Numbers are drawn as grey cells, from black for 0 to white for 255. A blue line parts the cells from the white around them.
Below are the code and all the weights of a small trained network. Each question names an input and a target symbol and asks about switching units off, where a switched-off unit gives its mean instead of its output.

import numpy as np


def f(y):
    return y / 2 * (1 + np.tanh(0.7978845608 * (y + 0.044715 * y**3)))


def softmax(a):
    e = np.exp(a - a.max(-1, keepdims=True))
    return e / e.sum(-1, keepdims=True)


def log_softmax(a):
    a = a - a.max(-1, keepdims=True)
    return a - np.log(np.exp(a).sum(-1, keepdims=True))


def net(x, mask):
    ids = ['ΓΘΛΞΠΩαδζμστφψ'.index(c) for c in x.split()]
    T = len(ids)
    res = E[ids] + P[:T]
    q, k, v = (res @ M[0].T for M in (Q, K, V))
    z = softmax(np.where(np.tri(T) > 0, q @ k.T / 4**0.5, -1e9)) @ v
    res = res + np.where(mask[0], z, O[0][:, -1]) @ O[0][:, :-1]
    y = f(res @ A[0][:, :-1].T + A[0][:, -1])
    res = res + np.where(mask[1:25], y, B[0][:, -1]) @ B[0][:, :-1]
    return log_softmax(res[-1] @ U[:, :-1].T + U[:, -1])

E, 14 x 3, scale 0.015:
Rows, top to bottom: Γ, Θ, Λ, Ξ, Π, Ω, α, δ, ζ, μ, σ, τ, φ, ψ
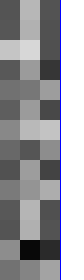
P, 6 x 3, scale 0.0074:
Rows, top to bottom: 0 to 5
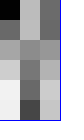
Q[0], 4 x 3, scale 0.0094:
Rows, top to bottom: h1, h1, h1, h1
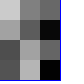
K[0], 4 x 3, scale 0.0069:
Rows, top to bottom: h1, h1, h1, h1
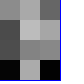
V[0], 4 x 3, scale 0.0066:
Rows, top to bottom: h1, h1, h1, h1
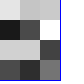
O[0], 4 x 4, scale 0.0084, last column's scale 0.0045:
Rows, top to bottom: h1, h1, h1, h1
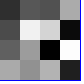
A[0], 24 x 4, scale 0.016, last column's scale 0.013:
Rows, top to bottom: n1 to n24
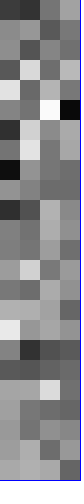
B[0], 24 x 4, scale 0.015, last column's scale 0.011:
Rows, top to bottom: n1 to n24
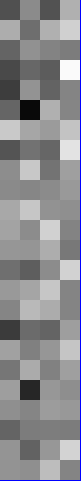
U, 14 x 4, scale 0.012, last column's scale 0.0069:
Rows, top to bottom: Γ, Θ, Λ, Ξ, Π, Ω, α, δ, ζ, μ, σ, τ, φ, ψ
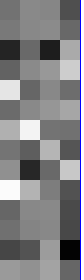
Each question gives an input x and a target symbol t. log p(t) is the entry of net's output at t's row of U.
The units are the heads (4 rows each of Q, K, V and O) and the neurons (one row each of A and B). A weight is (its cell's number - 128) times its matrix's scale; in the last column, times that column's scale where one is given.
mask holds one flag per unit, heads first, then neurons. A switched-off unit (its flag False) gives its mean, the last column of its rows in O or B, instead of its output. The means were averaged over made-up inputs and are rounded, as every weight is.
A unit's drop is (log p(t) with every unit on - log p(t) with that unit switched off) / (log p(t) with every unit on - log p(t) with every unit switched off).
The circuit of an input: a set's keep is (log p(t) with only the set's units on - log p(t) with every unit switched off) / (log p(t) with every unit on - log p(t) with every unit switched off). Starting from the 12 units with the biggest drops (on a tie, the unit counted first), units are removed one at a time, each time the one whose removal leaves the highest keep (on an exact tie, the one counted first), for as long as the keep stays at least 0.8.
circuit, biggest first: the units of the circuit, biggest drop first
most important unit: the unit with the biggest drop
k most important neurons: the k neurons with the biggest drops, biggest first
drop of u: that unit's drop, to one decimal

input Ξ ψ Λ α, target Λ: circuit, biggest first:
(n2; h1)
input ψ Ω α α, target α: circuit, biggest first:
(h1; n7; n11)
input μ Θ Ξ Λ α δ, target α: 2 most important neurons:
(n11; n4)
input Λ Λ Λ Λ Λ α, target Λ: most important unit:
n1
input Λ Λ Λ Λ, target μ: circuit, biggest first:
(h1; n4; n18; n8)
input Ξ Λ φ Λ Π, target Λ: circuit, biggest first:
(n7; n2)
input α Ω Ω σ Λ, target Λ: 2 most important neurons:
(n17; n7)
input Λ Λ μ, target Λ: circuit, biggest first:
(h1; n1)
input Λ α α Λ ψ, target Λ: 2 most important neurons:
(n1; n7)
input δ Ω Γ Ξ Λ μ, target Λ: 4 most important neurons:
(n1; n7; n2; n23)
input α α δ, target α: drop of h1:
0.5
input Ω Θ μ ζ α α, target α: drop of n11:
0.3
